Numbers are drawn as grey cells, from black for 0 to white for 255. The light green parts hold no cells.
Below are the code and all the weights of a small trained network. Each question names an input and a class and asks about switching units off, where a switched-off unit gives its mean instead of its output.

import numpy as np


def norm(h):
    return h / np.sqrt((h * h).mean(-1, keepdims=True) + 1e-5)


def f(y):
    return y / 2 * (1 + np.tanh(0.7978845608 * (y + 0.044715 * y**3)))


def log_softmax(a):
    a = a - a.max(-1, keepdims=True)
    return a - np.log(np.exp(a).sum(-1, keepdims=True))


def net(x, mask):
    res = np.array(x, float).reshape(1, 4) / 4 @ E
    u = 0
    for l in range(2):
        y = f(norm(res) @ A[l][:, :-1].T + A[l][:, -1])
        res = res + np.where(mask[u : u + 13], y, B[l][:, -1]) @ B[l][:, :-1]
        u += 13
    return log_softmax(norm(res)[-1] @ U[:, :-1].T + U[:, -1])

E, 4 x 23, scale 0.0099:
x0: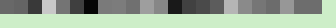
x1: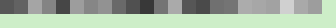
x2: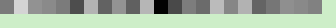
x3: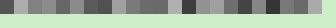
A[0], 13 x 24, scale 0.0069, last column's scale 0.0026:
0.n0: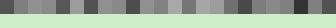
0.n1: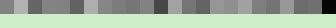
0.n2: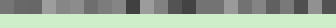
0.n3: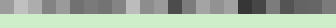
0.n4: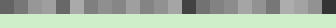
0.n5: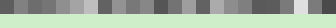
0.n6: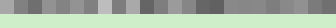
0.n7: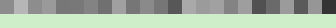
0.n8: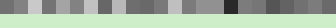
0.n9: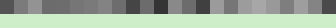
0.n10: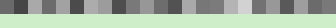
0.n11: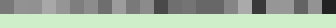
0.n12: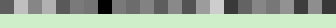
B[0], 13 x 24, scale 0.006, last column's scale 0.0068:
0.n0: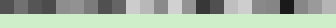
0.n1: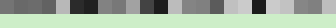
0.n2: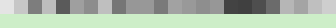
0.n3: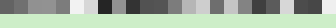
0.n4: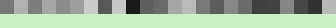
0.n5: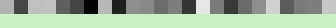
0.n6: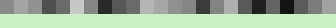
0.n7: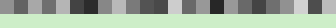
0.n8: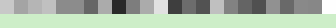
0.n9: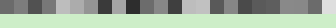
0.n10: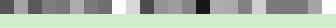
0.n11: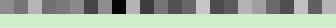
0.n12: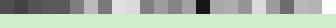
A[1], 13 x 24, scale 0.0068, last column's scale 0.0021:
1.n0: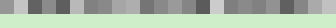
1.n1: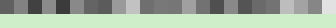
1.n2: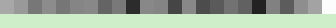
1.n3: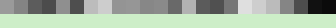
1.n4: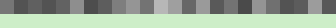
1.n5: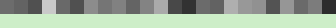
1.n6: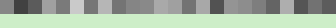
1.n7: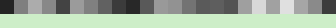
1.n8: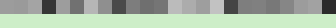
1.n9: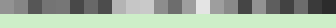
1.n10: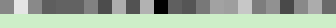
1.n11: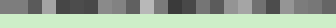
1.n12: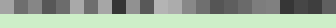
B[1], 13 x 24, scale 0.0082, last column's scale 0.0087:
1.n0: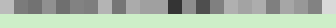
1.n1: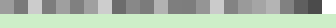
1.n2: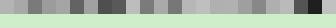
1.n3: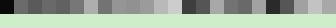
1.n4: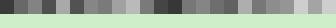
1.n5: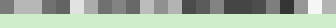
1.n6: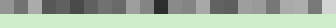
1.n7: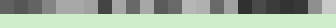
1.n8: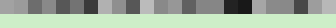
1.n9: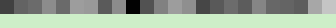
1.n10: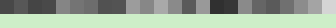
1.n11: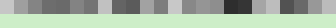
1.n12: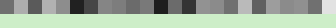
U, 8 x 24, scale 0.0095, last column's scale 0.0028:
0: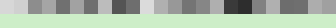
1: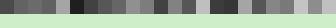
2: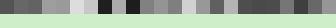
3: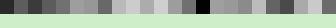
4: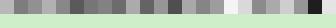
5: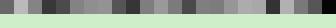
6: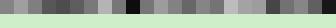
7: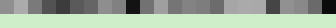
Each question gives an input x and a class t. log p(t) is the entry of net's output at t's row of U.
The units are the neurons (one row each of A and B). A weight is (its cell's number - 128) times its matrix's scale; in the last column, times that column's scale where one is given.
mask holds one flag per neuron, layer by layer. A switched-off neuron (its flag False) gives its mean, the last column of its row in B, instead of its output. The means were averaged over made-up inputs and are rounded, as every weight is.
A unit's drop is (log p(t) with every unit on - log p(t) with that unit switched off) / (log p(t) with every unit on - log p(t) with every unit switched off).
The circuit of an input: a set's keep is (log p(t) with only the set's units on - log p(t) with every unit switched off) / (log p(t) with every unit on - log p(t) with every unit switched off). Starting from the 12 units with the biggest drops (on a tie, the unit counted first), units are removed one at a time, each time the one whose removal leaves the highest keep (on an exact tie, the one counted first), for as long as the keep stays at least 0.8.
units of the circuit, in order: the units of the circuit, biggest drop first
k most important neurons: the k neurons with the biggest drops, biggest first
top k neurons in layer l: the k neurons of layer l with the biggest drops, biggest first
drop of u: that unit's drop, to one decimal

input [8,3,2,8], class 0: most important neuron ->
(1.n11)
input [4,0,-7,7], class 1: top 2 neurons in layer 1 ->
(1.n4, 1.n6)
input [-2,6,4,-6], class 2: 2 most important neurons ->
(0.n9, 1.n7)
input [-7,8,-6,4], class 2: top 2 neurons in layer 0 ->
(0.n4, 0.n2)
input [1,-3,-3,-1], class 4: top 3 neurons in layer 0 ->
(0.n3, 0.n9, 0.n5)
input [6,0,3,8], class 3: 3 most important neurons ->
(0.n12, 0.n8, 0.n0)
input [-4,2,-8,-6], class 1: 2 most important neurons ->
(1.n12, 0.n12)
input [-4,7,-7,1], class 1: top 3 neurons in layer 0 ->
(0.n3, 0.n12, 0.n10)
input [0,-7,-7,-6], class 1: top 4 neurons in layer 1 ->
(1.n12, 1.n6, 1.n4, 1.n7)
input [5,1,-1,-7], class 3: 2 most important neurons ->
(0.n10, 1.n3)
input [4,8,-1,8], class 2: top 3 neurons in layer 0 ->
(0.n4, 0.n9, 0.n10)
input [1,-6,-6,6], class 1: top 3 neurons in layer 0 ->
(0.n10, 0.n9, 0.n4)
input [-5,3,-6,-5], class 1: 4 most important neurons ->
(1.n12, 0.n12, 0.n2, 1.n1)
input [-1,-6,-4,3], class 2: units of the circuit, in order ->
(0.n3)
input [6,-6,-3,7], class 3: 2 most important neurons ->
(0.n12, 0.n0)
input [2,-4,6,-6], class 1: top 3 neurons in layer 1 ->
(1.n10, 1.n0, 1.n5)
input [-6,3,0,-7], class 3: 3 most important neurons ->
(0.n10, 1.n3, 0.n2)
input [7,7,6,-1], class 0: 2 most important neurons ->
(1.n11, 0.n3)
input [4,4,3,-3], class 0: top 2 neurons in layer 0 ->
(0.n3, 0.n2)
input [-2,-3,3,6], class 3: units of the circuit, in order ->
(0.n12)
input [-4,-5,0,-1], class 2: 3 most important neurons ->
(0.n3, 1.n1, 0.n2)
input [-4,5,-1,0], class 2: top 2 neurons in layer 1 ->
(1.n7, 1.n1)
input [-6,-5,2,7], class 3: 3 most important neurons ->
(0.n12, 0.n2, 0.n0)
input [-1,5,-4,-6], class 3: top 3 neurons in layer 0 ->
(0.n3, 0.n10, 0.n8)
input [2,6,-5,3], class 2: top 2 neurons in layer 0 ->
(0.n4, 0.n5)
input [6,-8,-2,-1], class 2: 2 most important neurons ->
(0.n3, 1.n9)
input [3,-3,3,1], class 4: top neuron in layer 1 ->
(1.n1)
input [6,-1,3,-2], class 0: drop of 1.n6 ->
0.0
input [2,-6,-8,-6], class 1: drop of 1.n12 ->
0.1
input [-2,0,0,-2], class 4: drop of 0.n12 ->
0.2
